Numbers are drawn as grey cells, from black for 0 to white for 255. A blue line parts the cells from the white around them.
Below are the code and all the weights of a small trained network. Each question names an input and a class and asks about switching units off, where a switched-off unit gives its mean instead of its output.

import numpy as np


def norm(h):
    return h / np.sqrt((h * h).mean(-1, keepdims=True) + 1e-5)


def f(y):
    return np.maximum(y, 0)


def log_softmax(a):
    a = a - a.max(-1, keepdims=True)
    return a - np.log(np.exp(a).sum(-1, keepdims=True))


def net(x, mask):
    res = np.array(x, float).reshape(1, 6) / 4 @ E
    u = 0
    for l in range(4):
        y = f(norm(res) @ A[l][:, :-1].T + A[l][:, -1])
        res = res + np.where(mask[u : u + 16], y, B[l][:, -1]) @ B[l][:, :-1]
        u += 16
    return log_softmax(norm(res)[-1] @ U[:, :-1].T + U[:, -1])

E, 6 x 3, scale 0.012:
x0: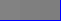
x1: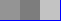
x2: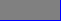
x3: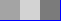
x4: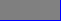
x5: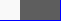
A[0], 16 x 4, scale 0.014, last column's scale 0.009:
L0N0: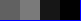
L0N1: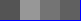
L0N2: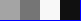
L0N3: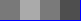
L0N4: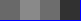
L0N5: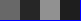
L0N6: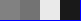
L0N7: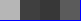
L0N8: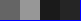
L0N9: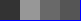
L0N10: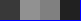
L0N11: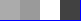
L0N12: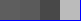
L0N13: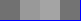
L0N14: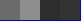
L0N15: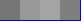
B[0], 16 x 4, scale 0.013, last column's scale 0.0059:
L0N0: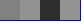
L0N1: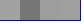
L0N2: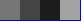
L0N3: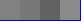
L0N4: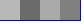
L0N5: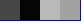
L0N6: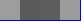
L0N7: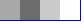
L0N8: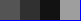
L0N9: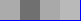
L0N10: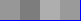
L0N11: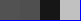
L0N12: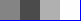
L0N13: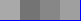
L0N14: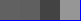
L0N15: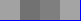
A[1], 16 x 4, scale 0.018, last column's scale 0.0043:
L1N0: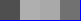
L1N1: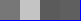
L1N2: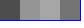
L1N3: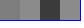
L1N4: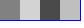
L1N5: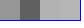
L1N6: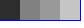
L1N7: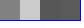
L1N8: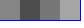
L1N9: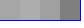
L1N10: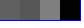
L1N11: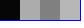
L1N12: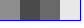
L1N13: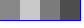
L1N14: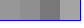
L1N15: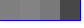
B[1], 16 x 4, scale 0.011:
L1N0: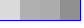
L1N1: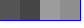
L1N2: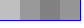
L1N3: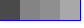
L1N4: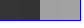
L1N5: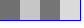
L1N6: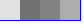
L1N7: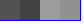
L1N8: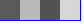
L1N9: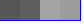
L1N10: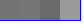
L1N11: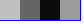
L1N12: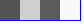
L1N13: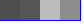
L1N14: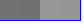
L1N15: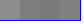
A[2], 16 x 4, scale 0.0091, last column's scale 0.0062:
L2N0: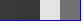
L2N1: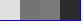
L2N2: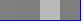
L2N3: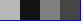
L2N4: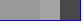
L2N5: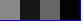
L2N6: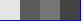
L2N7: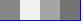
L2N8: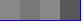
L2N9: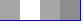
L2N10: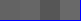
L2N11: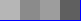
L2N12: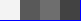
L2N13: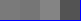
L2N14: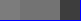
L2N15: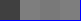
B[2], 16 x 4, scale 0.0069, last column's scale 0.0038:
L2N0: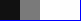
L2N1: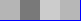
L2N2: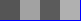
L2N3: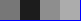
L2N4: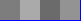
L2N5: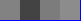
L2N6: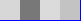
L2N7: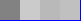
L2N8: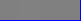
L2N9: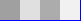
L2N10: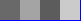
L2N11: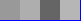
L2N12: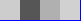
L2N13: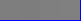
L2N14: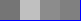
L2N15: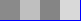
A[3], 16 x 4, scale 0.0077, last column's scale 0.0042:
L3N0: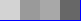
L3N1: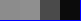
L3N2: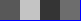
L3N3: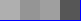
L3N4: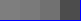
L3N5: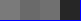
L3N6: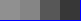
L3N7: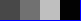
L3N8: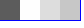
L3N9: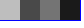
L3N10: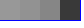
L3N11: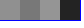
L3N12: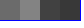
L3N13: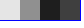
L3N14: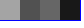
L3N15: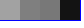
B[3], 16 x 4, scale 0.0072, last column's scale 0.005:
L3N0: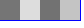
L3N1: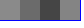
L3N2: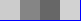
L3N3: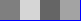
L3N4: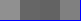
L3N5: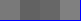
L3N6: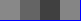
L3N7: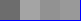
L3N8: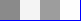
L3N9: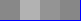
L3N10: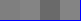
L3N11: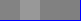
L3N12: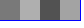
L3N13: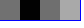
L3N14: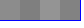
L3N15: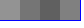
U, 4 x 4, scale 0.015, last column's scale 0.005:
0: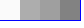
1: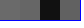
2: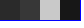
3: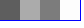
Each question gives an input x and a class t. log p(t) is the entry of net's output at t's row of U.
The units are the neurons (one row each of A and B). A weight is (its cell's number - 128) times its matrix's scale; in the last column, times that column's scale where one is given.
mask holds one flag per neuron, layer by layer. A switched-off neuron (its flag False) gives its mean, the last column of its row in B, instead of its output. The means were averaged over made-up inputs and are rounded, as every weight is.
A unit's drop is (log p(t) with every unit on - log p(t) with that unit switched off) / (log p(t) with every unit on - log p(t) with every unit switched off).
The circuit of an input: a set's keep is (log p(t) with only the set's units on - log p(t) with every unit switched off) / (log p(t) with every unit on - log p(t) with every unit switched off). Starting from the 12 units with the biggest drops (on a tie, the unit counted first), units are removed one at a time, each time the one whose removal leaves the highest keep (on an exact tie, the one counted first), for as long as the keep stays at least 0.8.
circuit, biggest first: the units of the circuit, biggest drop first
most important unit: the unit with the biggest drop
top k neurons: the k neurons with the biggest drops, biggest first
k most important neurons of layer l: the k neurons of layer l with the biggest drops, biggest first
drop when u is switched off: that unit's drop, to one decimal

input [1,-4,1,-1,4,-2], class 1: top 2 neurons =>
L0N8; L0N14
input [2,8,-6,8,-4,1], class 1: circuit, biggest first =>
L0N11; L0N2
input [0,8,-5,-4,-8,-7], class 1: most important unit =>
L0N11
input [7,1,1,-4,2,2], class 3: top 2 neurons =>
L1N5; L3N8
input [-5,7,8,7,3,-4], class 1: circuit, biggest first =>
L0N11; L1N11
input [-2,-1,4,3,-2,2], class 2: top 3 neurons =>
L0N12; L0N5; L0N9
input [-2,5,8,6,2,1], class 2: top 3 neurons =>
L0N12; L0N7; L1N4
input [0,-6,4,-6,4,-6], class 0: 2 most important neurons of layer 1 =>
L1N6; L1N11
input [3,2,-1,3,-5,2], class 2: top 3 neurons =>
L0N12; L0N7; L0N5
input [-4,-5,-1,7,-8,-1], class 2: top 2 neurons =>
L1N4; L0N11
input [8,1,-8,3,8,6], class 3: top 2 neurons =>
L1N6; L1N11
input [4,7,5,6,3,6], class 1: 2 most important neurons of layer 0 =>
L0N11; L0N7
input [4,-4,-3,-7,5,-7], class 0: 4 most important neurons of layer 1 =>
L1N6; L1N11; L1N2; L1N4
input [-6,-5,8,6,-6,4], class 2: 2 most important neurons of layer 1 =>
L1N4; L1N5
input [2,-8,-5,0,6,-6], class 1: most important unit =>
L0N8
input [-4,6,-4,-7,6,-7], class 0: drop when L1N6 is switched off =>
0.6
